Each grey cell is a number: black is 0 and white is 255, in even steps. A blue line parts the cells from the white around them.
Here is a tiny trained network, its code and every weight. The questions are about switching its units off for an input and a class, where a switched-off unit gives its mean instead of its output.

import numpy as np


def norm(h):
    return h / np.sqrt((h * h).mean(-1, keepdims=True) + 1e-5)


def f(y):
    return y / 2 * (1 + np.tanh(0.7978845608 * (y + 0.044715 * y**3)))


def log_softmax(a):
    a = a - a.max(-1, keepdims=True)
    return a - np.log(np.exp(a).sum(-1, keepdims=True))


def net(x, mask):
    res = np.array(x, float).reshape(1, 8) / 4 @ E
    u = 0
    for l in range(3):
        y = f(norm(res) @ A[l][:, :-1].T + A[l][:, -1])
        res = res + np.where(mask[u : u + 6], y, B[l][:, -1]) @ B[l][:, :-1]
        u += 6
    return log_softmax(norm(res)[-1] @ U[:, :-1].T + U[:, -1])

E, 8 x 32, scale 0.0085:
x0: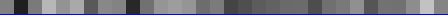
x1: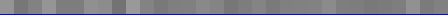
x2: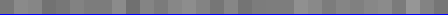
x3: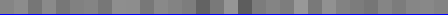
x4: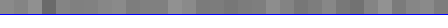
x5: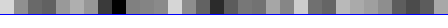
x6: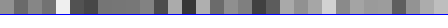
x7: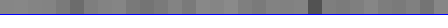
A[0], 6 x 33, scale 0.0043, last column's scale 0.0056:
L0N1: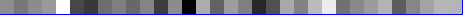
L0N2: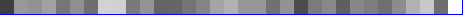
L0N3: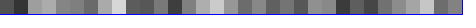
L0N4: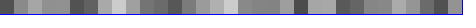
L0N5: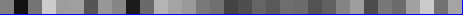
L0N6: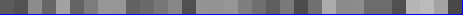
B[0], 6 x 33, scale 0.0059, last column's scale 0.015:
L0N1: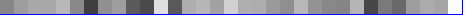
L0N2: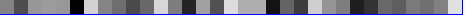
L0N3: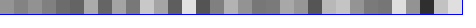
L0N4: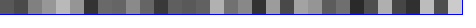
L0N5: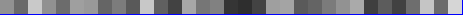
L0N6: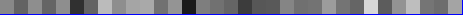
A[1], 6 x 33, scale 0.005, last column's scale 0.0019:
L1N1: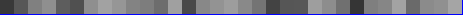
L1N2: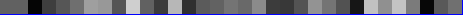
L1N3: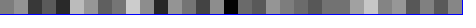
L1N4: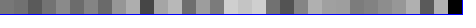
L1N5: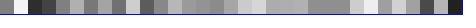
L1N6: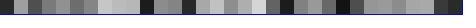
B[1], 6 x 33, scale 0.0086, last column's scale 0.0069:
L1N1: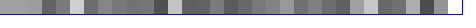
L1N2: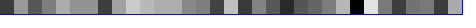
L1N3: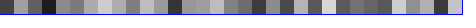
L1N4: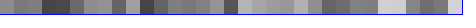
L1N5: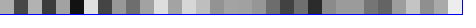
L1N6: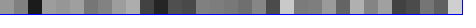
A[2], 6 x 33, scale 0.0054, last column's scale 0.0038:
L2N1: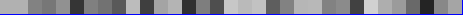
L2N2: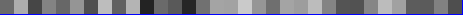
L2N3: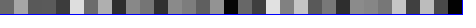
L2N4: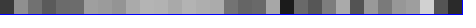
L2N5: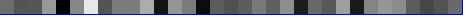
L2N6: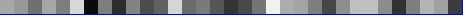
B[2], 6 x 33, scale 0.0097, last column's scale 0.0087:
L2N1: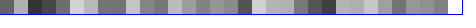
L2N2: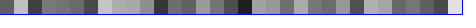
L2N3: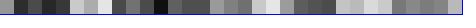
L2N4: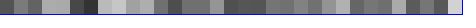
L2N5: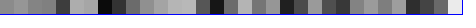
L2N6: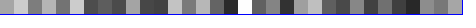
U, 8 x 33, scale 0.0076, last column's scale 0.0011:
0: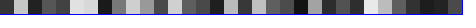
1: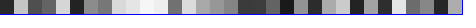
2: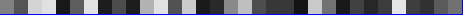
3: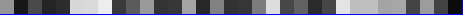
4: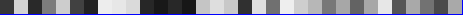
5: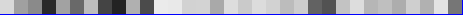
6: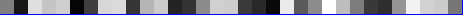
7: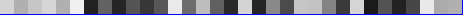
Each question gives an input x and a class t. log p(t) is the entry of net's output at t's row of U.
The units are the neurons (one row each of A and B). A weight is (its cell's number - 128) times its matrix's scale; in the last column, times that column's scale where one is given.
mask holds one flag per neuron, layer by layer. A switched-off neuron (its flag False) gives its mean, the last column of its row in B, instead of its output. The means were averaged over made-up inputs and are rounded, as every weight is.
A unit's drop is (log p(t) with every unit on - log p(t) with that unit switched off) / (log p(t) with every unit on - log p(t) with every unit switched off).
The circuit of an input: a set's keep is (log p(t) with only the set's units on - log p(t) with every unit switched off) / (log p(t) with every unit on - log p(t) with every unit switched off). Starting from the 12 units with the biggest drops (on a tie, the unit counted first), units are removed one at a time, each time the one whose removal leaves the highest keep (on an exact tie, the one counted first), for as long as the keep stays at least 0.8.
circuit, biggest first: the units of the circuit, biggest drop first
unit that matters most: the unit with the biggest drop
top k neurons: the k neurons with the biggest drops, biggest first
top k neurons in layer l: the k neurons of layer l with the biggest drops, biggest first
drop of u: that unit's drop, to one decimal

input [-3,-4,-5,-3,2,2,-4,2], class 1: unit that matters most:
L0N2
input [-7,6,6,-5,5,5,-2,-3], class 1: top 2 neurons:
L0N1; L0N2
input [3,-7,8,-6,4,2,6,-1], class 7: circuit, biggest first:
L0N2; L2N6
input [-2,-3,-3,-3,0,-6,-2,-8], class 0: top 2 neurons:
L0N1; L0N5
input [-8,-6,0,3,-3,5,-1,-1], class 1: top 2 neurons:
L0N1; L0N2
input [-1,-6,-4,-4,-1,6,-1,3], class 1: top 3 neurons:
L0N5; L0N2; L0N1
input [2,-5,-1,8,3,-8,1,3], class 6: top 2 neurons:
L0N3; L2N5
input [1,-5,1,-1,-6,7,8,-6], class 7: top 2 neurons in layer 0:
L0N3; L0N2
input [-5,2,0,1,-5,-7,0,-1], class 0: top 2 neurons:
L0N1; L2N5
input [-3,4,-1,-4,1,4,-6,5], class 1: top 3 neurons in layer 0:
L0N2; L0N5; L0N1
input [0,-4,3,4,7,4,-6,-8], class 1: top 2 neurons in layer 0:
L0N5; L0N2
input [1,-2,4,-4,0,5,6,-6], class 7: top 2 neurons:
L0N3; L0N2
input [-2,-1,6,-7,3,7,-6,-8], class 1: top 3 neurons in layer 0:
L0N5; L0N2; L0N1
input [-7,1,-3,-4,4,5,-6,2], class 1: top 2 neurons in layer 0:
L0N1; L0N2
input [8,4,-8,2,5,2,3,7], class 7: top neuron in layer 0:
L0N2
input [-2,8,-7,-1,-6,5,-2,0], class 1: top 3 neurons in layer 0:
L0N5; L0N2; L0N1
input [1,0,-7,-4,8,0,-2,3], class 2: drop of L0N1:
0.2
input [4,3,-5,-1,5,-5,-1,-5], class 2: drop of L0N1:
0.7
